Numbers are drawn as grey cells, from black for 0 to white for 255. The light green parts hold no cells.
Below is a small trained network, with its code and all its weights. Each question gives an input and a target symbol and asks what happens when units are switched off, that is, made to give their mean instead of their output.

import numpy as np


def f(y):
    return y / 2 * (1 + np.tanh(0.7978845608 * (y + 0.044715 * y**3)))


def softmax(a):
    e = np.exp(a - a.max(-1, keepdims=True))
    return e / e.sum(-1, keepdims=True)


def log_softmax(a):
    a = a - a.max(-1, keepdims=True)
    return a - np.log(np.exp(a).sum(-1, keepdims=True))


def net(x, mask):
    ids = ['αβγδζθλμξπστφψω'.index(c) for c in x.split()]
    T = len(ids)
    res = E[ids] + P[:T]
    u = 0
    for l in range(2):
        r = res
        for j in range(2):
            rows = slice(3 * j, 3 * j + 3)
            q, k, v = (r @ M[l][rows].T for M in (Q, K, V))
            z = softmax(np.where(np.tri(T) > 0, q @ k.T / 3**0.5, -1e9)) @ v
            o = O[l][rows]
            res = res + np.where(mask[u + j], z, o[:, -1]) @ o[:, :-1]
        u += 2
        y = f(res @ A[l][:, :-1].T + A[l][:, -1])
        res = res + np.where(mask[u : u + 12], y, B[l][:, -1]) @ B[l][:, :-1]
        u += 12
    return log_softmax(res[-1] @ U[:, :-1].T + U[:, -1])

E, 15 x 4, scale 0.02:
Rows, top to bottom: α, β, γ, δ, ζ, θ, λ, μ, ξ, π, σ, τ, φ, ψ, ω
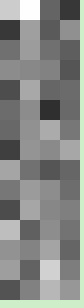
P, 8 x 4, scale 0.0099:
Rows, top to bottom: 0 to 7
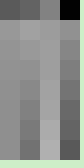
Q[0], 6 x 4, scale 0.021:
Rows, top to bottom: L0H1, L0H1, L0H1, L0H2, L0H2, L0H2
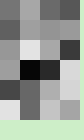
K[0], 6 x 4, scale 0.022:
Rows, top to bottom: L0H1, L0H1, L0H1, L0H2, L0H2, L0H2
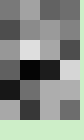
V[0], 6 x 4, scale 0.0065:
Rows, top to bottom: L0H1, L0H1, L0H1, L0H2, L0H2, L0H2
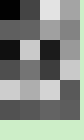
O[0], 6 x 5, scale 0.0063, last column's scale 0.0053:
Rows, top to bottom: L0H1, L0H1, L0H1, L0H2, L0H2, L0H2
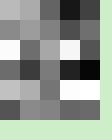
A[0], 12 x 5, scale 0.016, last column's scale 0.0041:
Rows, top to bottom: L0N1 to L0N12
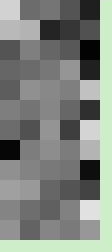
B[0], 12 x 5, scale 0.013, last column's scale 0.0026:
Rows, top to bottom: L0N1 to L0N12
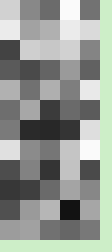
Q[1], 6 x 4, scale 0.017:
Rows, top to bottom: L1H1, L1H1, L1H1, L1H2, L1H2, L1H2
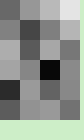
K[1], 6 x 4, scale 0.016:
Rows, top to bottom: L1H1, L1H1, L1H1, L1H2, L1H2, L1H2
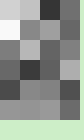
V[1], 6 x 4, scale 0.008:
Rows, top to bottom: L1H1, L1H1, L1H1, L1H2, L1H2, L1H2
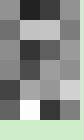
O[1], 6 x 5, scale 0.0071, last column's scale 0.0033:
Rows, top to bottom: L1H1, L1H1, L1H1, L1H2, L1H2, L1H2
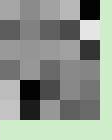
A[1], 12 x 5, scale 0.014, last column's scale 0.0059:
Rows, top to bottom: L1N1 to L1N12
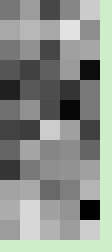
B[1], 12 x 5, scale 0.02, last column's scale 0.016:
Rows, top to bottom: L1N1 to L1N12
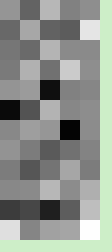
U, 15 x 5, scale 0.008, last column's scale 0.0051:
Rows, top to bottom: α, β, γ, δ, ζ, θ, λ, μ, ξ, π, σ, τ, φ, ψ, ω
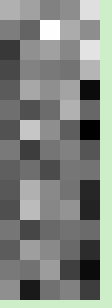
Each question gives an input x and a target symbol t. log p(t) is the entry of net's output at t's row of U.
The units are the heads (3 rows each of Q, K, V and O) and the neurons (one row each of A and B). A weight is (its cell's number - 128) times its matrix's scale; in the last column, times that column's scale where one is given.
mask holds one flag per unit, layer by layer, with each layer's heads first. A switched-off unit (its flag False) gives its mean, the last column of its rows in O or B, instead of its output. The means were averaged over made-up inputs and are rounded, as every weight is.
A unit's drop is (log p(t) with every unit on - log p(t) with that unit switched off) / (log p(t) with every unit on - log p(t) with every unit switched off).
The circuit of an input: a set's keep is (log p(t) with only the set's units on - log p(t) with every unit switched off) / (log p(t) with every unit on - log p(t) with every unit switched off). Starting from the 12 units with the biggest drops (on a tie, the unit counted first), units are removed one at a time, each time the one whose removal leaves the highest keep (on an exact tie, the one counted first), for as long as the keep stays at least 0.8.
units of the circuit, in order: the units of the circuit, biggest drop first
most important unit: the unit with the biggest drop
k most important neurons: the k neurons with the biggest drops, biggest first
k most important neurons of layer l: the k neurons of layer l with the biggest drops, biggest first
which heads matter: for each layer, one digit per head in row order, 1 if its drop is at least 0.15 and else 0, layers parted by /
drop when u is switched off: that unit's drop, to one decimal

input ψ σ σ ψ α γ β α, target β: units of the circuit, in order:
[L0H2; L1N1; L1N10]
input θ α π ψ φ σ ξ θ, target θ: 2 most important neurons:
[L0N3; L1N5]
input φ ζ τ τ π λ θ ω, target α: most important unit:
L0N8
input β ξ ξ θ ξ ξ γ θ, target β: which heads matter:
11 / 00
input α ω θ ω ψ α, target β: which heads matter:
10 / 11
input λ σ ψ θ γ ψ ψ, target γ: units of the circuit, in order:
[L0H1; L1N6; L0N7]
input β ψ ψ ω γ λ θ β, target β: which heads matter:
10 / 10
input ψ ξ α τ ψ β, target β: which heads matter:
01 / 10
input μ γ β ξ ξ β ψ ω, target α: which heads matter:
01 / 00
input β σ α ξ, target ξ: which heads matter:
10 / 10
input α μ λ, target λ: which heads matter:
11 / 01
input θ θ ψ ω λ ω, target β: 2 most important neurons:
[L0N2; L1N2]
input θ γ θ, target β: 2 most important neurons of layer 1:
[L1N11; L1N2]
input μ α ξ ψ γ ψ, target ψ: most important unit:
L1N7
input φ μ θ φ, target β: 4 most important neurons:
[L0N2; L0N8; L1N2; L0N3]
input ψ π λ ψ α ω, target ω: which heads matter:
01 / 11
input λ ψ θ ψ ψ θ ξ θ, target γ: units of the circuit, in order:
[L0H2; L1N6]
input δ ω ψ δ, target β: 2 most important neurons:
[L0N3; L0N8]
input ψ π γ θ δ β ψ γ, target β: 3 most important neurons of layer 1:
[L1N11; L1N2; L1N6]
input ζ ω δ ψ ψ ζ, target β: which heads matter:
10 / 10
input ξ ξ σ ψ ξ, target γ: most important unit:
L0H1
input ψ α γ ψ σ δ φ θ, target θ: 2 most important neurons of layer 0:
[L0N10; L0N4]
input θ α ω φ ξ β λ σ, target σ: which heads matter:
10 / 01
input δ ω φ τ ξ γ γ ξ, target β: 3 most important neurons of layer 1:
[L1N11; L1N2; L1N6]
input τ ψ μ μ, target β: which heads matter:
11 / 00
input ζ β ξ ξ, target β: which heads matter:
10 / 00
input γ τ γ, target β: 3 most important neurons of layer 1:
[L1N2; L1N11; L1N5]
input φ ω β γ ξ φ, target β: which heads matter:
11 / 10
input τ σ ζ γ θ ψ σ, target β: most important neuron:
[L0N2]
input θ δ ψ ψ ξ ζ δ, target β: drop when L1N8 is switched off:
0.0
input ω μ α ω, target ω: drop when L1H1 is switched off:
-0.1
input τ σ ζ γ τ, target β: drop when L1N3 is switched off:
-0.1
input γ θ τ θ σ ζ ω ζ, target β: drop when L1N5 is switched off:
0.1
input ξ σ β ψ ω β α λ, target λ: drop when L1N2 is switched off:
0.3
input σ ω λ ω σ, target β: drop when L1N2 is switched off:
0.5
